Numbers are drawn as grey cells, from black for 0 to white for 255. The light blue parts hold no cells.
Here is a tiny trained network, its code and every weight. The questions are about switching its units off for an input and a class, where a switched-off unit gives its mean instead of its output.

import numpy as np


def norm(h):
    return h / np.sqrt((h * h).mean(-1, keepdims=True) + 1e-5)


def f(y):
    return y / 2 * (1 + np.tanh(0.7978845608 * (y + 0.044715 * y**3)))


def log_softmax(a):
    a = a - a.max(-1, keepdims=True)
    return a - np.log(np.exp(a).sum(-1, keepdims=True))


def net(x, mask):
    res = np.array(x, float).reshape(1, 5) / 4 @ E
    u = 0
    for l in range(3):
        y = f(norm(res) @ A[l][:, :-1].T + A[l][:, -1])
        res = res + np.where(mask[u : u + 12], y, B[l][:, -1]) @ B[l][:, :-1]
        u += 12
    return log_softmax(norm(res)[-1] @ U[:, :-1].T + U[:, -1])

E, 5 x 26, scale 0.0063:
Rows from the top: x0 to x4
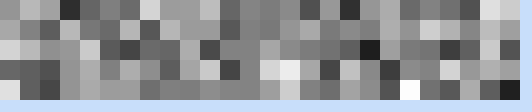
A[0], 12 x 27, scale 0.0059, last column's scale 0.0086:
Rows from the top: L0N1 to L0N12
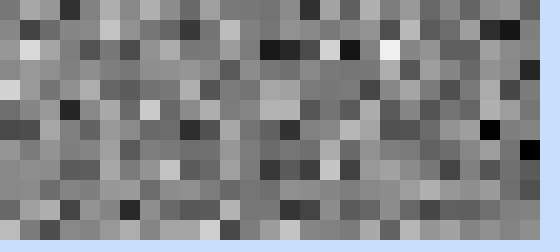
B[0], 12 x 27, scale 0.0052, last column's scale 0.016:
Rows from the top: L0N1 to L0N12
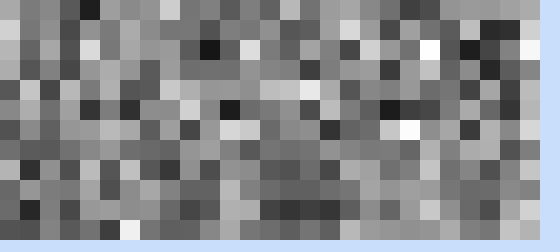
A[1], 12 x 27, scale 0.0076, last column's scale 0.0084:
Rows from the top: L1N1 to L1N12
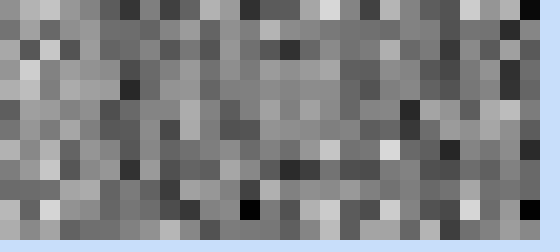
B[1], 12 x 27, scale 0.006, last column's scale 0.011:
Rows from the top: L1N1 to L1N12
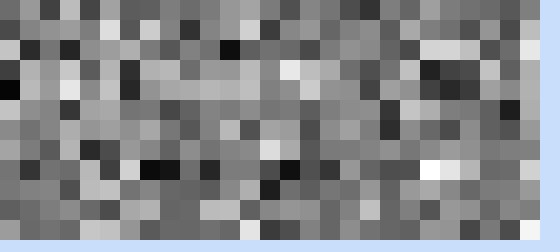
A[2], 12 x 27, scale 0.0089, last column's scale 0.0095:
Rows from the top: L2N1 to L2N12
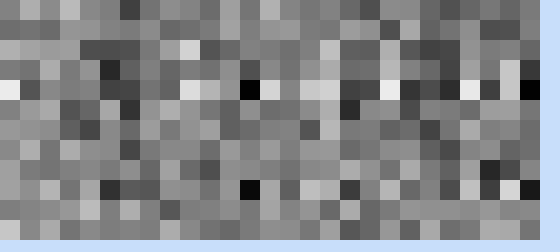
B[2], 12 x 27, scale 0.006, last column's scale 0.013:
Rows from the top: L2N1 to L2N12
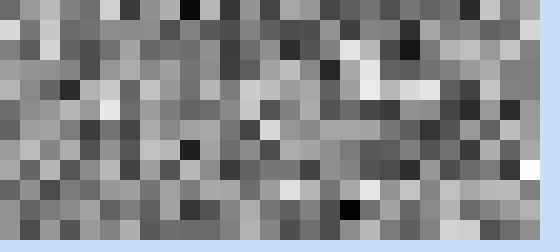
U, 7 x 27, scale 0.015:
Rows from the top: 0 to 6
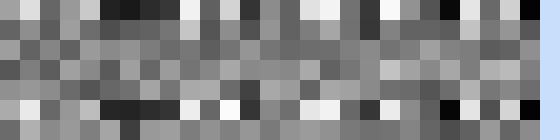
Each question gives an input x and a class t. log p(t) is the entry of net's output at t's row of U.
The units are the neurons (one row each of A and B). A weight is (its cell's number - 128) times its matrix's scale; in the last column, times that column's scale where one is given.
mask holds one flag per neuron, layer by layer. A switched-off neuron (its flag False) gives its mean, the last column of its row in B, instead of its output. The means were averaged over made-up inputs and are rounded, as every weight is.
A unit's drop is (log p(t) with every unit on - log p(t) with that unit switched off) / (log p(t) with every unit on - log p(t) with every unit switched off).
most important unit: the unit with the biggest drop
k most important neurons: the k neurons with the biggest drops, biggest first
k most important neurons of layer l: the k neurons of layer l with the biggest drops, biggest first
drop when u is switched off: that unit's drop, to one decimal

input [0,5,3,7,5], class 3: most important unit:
L0N12
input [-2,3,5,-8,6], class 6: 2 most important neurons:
L0N5, L1N5
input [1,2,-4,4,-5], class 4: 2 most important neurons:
L0N3, L0N7
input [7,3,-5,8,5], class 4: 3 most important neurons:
L0N6, L0N7, L0N3
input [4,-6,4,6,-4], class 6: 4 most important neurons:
L0N6, L0N12, L0N9, L0N3
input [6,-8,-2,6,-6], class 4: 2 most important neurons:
L0N6, L0N3
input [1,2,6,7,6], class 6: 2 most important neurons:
L0N5, L0N11
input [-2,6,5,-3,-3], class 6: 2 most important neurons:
L0N5, L0N9
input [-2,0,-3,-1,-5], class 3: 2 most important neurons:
L0N7, L0N2
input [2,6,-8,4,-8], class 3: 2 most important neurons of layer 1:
L1N3, L1N12
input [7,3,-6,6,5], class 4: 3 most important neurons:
L0N6, L0N7, L0N3
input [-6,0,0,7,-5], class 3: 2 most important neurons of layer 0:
L0N6, L0N2
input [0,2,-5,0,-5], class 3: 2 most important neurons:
L0N7, L2N9
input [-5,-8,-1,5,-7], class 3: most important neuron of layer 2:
L2N9
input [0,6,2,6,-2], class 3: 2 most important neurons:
L0N12, L0N6
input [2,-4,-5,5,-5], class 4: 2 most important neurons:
L0N3, L0N6
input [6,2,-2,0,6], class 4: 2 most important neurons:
L0N3, L0N6
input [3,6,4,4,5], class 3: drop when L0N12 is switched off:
0.8
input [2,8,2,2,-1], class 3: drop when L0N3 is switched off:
0.3
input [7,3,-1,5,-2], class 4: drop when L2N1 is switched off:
0.0
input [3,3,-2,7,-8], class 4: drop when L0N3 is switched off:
0.7
